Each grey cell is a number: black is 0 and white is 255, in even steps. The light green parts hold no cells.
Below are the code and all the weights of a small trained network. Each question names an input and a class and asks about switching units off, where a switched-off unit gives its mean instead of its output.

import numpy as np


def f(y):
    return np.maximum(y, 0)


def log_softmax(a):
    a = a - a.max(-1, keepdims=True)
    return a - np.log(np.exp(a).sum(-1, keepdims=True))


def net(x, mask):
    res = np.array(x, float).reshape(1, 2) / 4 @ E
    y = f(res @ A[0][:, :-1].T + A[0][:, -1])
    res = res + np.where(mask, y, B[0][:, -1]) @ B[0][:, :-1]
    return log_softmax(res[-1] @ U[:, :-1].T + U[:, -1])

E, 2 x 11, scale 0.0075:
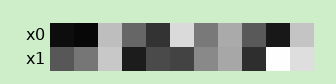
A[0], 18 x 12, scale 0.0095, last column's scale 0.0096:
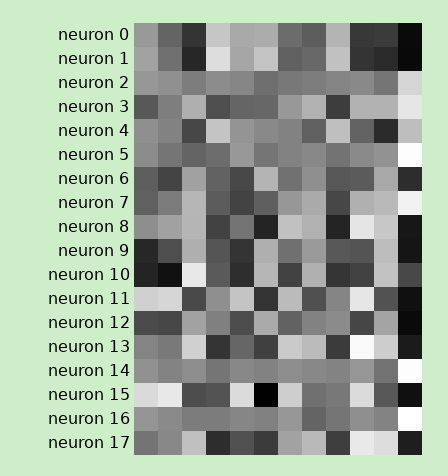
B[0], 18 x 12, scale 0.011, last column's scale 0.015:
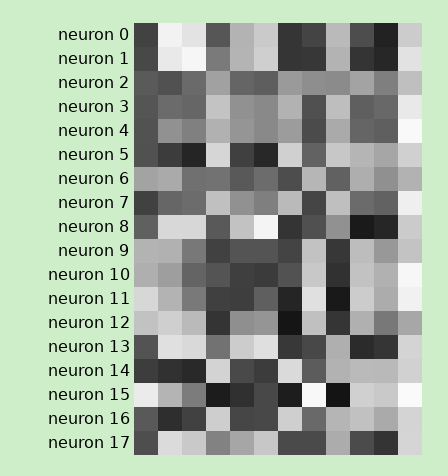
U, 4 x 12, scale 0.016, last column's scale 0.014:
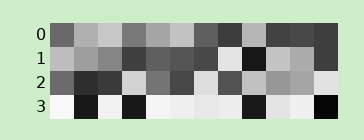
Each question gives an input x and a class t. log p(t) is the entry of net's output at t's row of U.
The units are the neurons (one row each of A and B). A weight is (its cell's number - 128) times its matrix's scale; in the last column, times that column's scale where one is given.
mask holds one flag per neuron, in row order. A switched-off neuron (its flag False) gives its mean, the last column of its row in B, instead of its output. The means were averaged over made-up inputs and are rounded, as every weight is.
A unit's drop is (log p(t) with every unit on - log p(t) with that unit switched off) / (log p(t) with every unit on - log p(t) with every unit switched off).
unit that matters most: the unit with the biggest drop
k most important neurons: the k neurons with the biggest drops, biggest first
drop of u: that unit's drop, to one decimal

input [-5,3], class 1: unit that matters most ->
neuron 15
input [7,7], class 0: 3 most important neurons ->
[neuron 13; neuron 17; neuron 7]
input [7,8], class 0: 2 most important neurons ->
[neuron 13; neuron 17]
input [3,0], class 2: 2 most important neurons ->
[neuron 15; neuron 11]
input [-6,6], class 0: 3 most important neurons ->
[neuron 8; neuron 13; neuron 17]
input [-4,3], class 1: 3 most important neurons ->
[neuron 15; neuron 11; neuron 4]
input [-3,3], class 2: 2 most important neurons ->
[neuron 1; neuron 0]
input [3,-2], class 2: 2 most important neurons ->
[neuron 15; neuron 11]
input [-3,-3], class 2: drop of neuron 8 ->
0.2
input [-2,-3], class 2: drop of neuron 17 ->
0.1
